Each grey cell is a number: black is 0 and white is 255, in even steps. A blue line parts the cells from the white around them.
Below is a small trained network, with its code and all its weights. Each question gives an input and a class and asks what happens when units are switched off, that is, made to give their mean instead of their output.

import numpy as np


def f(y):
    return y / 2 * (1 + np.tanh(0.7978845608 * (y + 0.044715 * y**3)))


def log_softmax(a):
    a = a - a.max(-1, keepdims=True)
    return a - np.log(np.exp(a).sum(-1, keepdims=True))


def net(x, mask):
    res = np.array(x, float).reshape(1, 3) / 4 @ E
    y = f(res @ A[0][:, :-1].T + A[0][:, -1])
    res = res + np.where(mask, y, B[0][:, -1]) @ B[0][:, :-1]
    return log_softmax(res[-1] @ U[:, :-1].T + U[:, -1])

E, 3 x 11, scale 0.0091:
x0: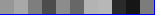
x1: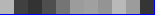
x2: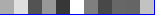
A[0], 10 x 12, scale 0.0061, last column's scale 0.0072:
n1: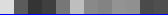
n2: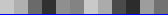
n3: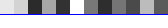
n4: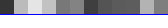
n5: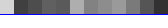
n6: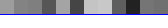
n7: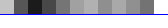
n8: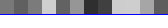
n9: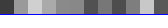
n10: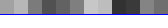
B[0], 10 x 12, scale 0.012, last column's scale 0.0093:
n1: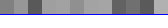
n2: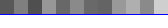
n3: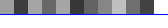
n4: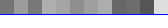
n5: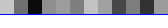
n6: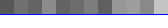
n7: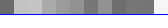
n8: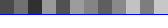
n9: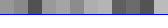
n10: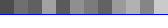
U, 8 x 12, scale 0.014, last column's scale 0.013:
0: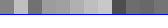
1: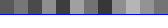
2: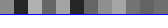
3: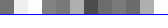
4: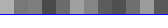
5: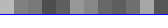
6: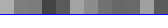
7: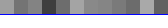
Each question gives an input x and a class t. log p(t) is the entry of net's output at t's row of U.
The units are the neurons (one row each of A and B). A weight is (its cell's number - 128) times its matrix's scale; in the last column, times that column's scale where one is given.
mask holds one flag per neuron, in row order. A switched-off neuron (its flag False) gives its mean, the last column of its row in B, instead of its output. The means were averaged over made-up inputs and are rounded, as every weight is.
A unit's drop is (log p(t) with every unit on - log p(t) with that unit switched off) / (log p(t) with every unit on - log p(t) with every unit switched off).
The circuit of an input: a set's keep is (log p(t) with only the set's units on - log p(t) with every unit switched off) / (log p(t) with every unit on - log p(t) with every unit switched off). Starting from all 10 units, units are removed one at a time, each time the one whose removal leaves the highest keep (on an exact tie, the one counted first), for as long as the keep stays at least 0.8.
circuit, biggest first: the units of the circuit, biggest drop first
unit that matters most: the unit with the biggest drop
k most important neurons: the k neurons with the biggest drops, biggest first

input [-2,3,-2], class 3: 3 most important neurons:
[n3; n9; n4]
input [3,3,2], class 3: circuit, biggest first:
[n7; n9; n4]
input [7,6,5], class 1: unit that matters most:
n2
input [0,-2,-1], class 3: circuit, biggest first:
[n3; n5; n8]
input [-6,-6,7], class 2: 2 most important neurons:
[n3; n7]
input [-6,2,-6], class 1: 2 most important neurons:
[n3; n8]
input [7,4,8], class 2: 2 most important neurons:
[n3; n8]
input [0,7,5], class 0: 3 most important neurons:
[n1; n7; n5]
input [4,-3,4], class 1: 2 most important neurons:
[n10; n2]
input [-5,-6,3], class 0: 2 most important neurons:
[n4; n9]
